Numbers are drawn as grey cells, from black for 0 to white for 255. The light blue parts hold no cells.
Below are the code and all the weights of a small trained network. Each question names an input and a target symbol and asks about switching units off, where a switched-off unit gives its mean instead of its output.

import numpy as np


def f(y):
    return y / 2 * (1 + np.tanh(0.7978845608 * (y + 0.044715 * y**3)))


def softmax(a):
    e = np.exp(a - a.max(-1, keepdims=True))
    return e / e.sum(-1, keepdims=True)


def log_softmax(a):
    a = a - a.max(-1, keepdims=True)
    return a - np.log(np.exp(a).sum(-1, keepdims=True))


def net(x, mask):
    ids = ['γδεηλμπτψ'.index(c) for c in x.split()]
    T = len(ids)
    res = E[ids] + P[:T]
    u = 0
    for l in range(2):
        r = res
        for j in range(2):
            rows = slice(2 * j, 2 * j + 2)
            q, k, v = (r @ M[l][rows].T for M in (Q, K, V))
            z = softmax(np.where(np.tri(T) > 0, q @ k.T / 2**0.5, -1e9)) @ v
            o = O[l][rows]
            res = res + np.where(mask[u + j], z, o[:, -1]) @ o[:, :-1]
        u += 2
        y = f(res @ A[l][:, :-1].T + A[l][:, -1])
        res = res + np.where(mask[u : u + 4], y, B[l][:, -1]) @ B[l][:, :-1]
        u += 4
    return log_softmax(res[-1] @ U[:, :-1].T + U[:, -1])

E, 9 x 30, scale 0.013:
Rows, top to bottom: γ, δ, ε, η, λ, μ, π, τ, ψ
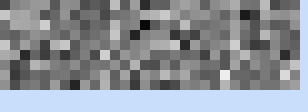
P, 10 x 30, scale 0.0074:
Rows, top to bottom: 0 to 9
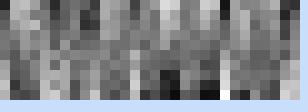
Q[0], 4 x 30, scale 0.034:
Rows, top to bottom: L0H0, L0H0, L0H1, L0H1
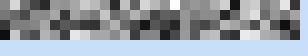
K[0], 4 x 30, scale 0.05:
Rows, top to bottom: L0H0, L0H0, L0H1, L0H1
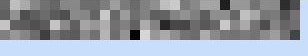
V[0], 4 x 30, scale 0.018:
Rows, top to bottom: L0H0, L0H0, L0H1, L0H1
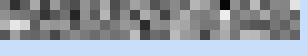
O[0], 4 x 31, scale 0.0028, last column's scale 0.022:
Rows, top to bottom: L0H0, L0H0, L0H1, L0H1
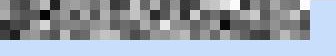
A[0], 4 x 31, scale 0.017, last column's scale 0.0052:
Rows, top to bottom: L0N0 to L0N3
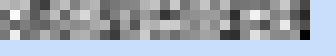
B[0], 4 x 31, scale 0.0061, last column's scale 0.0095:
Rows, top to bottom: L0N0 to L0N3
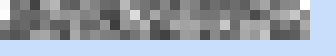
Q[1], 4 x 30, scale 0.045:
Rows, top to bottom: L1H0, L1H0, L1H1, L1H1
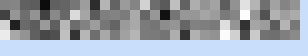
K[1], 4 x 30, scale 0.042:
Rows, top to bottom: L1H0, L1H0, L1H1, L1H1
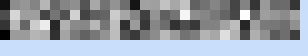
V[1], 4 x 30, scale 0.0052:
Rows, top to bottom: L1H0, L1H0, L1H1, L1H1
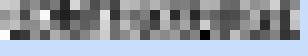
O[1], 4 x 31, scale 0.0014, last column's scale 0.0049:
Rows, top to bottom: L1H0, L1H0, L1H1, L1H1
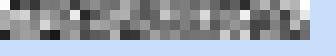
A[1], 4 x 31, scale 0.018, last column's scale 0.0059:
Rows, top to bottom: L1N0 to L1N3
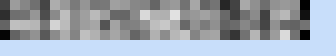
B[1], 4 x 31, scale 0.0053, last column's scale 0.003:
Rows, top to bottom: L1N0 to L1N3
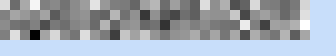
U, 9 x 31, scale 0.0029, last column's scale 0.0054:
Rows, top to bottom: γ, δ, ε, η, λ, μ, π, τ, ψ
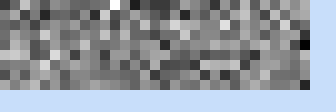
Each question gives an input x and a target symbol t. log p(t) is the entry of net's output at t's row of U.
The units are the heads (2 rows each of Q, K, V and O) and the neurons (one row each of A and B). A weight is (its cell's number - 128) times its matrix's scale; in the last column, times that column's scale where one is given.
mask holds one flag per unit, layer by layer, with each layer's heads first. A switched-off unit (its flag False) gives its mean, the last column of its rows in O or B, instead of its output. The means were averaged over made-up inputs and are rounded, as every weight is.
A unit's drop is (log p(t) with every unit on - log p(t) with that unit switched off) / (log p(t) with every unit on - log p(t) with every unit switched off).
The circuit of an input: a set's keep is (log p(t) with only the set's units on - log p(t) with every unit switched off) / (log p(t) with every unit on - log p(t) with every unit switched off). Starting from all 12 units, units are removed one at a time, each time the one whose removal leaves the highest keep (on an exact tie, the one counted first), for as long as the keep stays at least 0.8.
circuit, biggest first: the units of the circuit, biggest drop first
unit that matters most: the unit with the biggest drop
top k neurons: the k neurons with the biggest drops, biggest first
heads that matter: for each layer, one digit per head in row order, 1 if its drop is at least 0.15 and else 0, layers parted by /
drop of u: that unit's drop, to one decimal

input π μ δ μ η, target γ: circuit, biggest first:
L0H0; L0H1
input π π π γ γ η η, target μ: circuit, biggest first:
L0H0; L0H1; L0N1
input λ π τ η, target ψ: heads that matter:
10 / 00
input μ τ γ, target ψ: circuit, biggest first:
L1N0; L0H0
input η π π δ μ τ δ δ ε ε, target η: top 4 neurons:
L1N3; L1N2; L0N0; L0N2
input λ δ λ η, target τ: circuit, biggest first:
L0H1; L0N3; L0H0
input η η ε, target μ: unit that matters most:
L0H1
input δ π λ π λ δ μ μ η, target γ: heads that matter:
10 / 00
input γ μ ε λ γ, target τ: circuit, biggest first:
L0H1; L0H0; L0N3
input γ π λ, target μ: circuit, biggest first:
L0N0; L0H1
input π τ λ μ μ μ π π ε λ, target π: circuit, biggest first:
L0H1; L1N1
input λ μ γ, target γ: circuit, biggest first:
L0H0; L0H1
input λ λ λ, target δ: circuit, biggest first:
L0H1; L1N2; L0N0
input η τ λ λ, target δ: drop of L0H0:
0.1
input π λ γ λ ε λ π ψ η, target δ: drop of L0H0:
0.9
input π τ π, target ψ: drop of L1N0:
1.2
